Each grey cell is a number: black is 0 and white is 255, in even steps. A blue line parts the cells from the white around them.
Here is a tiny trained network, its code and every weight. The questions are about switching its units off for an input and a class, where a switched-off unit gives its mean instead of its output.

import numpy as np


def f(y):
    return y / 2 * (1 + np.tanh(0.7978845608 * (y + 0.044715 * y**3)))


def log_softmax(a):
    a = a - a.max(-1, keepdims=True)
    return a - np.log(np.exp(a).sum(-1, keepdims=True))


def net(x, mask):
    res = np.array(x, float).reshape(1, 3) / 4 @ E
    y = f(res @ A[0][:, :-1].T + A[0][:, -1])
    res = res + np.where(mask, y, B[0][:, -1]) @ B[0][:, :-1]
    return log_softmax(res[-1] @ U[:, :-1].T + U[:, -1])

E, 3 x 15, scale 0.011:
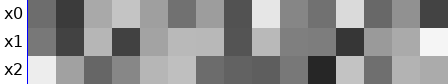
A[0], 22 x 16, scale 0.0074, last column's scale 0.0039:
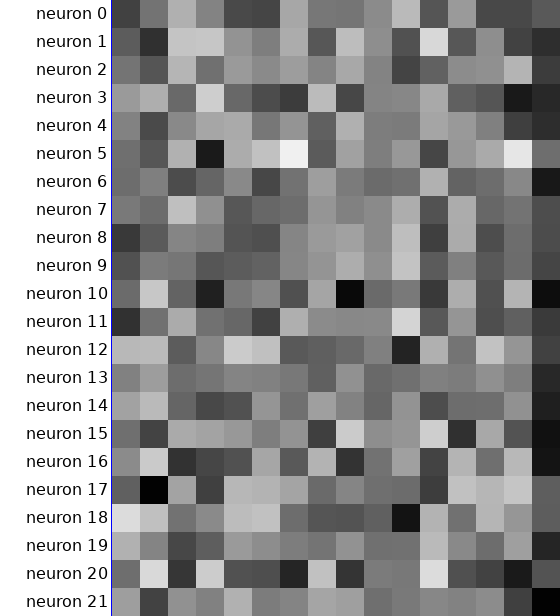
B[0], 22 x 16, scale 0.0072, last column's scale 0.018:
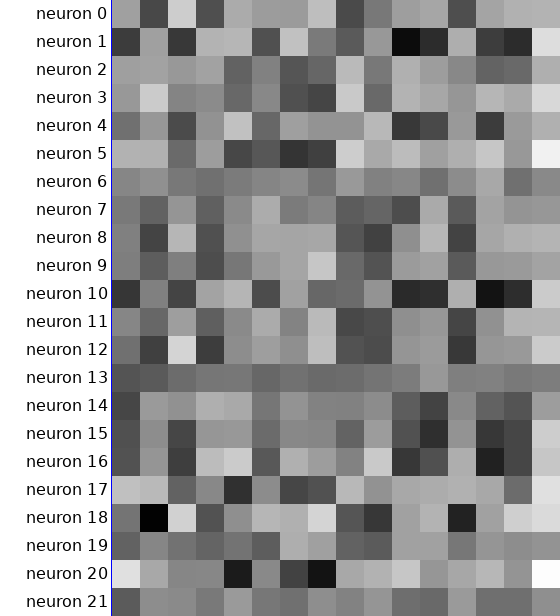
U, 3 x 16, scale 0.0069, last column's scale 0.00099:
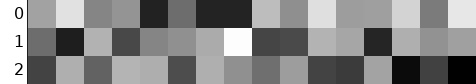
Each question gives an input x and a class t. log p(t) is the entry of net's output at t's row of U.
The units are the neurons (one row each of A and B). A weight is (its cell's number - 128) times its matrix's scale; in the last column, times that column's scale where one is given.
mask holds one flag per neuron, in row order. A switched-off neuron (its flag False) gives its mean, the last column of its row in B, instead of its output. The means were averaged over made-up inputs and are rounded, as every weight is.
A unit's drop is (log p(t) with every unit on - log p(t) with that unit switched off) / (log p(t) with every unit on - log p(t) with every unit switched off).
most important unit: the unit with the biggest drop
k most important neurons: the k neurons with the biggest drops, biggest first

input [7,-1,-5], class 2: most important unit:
neuron 1
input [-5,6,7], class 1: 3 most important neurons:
neuron 18; neuron 12; neuron 20
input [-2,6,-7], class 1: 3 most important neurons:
neuron 8; neuron 20; neuron 11
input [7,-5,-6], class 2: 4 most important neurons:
neuron 1; neuron 18; neuron 15; neuron 4
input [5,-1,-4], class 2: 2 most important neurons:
neuron 18; neuron 1
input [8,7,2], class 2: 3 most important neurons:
neuron 1; neuron 15; neuron 20
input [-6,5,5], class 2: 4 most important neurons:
neuron 10; neuron 16; neuron 20; neuron 3
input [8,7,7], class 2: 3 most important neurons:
neuron 1; neuron 15; neuron 20
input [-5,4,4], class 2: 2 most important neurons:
neuron 20; neuron 10
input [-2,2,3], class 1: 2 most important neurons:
neuron 20; neuron 3
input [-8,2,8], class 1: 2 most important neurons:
neuron 18; neuron 12
